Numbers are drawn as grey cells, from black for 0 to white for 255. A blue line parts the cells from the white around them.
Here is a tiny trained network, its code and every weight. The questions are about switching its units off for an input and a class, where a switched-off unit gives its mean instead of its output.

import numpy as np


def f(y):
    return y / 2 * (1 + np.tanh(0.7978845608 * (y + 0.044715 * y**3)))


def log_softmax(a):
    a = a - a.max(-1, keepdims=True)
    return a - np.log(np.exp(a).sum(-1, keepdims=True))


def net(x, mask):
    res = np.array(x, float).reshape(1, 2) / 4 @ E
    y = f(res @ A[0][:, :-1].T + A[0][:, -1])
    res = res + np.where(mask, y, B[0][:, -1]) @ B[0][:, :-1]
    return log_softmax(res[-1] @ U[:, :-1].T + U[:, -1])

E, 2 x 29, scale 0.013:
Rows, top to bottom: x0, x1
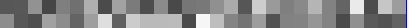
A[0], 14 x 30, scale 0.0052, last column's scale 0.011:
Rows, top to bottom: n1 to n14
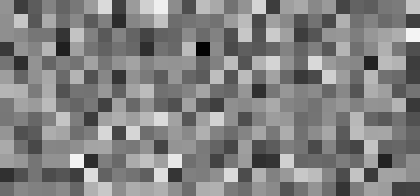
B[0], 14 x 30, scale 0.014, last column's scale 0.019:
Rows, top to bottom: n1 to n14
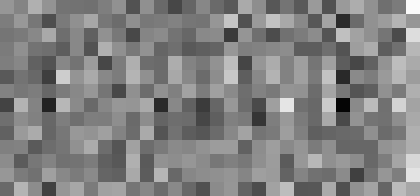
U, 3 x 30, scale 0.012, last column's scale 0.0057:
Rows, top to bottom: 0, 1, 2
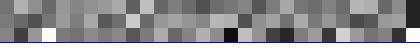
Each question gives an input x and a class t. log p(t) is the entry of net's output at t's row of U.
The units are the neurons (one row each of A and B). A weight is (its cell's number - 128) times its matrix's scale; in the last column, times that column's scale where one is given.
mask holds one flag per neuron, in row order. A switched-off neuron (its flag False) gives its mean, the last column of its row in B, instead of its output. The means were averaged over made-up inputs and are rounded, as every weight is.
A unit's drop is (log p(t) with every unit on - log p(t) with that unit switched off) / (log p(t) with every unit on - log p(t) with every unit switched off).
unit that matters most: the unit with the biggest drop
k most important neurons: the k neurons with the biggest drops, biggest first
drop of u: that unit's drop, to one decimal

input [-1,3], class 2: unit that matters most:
n8
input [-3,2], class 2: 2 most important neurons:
[n5, n8]
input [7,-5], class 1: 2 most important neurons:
[n13, n5]
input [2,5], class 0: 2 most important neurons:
[n14, n3]
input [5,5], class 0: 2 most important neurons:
[n1, n12]
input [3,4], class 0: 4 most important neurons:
[n3, n14, n12, n9]
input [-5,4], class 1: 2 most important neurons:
[n12, n3]
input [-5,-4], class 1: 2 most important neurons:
[n1, n12]
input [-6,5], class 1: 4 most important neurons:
[n12, n11, n7, n3]
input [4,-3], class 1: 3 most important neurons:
[n1, n5, n13]
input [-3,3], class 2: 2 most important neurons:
[n8, n1]
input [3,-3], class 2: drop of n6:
0.1
